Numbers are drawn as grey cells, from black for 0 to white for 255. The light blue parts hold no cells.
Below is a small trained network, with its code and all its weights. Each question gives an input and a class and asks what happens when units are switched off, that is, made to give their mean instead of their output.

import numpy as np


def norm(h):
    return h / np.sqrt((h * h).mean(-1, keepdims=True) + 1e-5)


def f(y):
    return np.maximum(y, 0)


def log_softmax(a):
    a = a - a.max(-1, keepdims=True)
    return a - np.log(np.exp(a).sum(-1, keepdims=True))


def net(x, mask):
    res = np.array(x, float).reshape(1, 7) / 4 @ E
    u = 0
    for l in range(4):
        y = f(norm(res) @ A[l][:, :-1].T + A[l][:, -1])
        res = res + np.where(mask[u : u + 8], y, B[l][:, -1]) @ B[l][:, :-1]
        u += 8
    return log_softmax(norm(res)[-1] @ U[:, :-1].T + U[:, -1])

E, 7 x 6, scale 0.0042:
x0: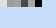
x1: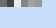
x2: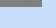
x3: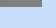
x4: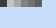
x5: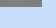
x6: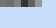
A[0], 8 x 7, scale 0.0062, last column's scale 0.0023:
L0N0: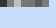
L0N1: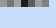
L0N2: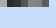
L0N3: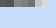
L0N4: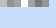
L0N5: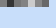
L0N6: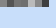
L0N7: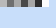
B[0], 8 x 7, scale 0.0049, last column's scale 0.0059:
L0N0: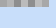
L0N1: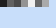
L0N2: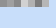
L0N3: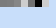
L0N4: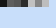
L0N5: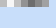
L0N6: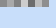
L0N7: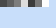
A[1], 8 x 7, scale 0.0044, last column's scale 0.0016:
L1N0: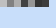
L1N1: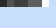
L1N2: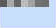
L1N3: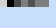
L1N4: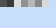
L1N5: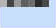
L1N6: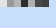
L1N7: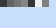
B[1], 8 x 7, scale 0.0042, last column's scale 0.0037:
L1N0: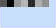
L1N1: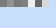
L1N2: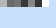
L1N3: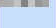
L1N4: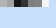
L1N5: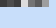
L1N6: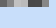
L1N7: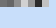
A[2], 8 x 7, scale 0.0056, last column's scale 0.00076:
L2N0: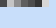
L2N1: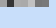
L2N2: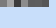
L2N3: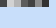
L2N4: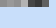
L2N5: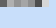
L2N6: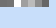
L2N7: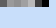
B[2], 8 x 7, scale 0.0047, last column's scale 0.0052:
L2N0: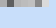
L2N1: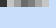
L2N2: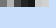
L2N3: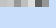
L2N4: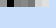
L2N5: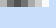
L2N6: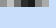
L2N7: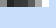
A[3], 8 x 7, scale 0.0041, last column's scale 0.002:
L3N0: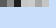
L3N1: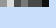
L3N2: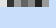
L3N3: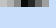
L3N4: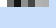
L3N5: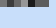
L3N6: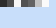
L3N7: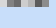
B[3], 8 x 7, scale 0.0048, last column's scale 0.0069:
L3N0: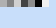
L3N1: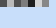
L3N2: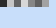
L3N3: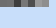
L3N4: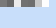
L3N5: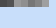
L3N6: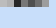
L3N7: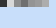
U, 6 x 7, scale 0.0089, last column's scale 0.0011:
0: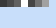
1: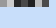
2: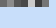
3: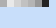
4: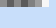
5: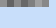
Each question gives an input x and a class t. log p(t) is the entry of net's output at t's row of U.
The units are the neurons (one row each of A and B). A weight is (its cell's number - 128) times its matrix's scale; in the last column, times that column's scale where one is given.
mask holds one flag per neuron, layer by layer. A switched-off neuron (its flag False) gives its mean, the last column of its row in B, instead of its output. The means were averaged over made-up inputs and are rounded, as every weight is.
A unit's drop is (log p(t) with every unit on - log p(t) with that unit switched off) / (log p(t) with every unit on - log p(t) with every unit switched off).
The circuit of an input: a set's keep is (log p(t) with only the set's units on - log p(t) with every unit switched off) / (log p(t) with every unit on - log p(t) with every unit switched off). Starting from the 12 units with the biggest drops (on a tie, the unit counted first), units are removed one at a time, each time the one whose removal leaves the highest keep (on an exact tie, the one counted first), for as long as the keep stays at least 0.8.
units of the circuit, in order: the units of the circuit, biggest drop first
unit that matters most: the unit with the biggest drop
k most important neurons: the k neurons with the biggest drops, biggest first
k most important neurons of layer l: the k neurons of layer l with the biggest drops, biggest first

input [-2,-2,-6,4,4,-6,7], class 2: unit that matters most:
L0N1
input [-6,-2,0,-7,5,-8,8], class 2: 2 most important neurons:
(L0N7; L1N1)
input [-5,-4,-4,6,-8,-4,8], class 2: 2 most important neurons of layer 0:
(L0N7; L0N1)
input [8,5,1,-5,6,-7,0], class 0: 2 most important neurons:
(L3N2; L3N0)
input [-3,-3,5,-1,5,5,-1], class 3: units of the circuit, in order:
(L2N0; L0N7)
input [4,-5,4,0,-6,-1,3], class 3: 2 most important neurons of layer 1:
(L1N3; L1N4)
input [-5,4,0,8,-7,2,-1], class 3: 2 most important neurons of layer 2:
(L2N7; L2N2)
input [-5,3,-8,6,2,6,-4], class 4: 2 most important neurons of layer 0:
(L0N7; L0N3)
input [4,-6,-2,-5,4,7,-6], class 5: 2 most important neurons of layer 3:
(L3N4; L3N6)
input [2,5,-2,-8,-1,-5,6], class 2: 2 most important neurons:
(L0N1; L1N4)
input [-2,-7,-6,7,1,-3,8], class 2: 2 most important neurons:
(L1N1; L0N1)
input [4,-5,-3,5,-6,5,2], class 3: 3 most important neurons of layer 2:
(L2N7; L2N6; L2N5)
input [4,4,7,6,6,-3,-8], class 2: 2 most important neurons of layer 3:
(L3N4; L3N2)
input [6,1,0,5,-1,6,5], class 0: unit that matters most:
L0N4
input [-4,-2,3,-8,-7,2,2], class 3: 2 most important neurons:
(L0N7; L2N7)
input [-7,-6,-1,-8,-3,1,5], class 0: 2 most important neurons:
(L1N7; L1N4)
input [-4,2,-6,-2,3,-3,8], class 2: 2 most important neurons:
(L0N1; L0N7)
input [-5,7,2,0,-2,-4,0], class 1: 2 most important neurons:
(L0N7; L3N6)
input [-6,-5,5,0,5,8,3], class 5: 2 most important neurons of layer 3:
(L3N2; L3N0)
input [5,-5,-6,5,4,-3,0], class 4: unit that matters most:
L0N3
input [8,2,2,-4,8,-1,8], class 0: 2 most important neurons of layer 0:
(L0N4; L0N7)
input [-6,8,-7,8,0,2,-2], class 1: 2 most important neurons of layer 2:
(L2N6; L2N1)
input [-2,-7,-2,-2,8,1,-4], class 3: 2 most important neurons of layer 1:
(L1N4; L1N5)
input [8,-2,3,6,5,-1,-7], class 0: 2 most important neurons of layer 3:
(L3N2; L3N0)
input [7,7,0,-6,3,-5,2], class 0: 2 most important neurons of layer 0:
(L0N7; L0N2)
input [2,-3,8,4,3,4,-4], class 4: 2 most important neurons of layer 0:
(L0N1; L0N7)
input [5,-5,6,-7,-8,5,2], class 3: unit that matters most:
L1N3
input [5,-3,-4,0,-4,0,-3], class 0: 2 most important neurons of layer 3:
(L3N2; L3N5)
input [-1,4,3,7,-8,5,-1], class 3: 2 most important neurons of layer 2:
(L2N2; L2N7)
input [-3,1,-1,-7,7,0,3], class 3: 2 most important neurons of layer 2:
(L2N3; L2N0)
